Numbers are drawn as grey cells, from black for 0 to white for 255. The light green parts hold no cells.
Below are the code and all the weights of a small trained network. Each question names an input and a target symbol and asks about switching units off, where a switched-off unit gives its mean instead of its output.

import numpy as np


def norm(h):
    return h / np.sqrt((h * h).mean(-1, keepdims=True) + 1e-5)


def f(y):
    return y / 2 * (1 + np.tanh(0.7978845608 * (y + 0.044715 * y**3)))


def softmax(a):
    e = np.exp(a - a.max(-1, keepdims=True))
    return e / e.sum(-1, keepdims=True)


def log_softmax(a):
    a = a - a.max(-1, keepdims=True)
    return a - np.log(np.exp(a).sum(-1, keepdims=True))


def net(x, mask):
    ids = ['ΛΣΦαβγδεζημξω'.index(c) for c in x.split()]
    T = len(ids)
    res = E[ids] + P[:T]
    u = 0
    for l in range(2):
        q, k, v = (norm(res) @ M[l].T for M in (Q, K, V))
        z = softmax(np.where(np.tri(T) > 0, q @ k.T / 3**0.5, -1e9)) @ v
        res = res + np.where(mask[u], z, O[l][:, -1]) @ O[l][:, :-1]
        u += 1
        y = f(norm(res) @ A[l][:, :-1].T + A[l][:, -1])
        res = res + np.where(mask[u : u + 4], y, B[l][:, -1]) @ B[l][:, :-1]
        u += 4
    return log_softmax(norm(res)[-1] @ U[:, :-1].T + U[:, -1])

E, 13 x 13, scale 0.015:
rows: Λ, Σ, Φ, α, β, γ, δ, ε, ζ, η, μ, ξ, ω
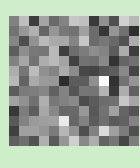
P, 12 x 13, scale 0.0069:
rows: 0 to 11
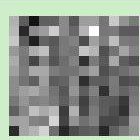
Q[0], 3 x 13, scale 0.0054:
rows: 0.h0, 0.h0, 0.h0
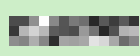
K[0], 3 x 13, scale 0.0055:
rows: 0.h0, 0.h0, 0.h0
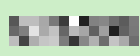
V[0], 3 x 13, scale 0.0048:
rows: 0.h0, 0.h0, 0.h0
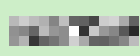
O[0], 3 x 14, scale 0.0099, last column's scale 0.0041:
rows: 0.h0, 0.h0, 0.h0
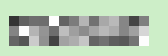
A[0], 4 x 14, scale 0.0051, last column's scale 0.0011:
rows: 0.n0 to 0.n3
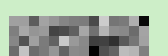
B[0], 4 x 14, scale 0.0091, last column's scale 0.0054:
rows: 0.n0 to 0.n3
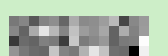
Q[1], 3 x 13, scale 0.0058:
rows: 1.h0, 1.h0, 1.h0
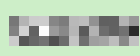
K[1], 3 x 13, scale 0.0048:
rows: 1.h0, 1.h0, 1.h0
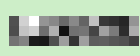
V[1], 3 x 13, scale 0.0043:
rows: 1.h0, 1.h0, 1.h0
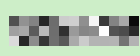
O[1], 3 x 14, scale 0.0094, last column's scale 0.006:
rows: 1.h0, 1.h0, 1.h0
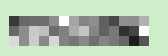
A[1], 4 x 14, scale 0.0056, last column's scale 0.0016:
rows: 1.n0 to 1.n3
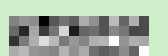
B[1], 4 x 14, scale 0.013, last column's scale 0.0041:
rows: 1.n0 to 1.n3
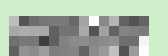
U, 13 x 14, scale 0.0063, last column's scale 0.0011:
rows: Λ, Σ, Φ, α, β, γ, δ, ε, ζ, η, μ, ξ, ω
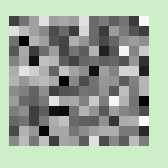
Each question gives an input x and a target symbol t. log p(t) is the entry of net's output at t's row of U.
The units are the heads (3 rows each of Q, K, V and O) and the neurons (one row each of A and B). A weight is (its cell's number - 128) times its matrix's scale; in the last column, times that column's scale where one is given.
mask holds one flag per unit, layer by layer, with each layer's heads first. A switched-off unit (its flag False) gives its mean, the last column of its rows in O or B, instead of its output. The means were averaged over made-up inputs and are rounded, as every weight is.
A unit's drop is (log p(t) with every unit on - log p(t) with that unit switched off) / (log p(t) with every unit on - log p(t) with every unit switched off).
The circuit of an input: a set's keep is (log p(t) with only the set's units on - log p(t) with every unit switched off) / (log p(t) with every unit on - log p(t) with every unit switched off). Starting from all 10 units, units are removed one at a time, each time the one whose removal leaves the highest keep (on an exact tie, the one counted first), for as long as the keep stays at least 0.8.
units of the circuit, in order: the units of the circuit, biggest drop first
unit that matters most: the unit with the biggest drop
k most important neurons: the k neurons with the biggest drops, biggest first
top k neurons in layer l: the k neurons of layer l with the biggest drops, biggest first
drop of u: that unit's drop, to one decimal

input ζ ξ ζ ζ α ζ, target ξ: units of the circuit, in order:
(0.h0; 1.n2)
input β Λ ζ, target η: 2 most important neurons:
(0.n3; 0.n1)
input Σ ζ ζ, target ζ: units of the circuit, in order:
(0.h0; 0.n2)
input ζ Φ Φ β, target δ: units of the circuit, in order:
(0.h0; 1.h0; 0.n3)
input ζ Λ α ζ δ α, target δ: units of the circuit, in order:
(1.h0; 0.h0; 0.n3)
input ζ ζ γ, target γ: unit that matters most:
0.n3
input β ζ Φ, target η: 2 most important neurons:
(0.n3; 1.n2)
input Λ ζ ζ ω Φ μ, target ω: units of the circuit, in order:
(0.h0; 0.n3)
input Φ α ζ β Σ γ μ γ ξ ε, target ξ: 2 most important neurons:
(1.n2; 0.n2)
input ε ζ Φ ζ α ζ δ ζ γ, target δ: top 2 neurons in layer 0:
(0.n3; 0.n2)
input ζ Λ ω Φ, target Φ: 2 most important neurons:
(0.n3; 0.n2)
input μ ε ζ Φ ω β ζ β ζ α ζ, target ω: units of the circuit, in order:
(0.h0; 1.h0)
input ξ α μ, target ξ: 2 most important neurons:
(1.n2; 0.n3)
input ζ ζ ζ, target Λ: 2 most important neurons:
(0.n3; 0.n1)
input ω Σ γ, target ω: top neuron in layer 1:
(1.n3)
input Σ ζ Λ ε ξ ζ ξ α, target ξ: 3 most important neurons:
(1.n2; 0.n2; 0.n3)
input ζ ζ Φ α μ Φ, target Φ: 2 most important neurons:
(0.n3; 1.n3)
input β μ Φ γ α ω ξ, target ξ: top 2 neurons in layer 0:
(0.n2; 0.n3)
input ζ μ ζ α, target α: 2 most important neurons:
(0.n3; 0.n2)
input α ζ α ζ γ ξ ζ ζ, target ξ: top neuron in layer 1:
(1.n2)
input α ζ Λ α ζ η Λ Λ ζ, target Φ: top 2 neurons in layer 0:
(0.n2; 0.n0)
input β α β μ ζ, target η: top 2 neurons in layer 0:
(0.n3; 0.n0)
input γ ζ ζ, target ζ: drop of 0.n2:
0.2
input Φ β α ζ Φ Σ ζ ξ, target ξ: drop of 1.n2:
0.7
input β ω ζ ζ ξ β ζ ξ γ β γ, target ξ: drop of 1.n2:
0.2
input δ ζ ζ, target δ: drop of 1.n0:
0.0
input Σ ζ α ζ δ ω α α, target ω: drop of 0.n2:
0.1
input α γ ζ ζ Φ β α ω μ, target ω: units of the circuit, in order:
(0.h0)
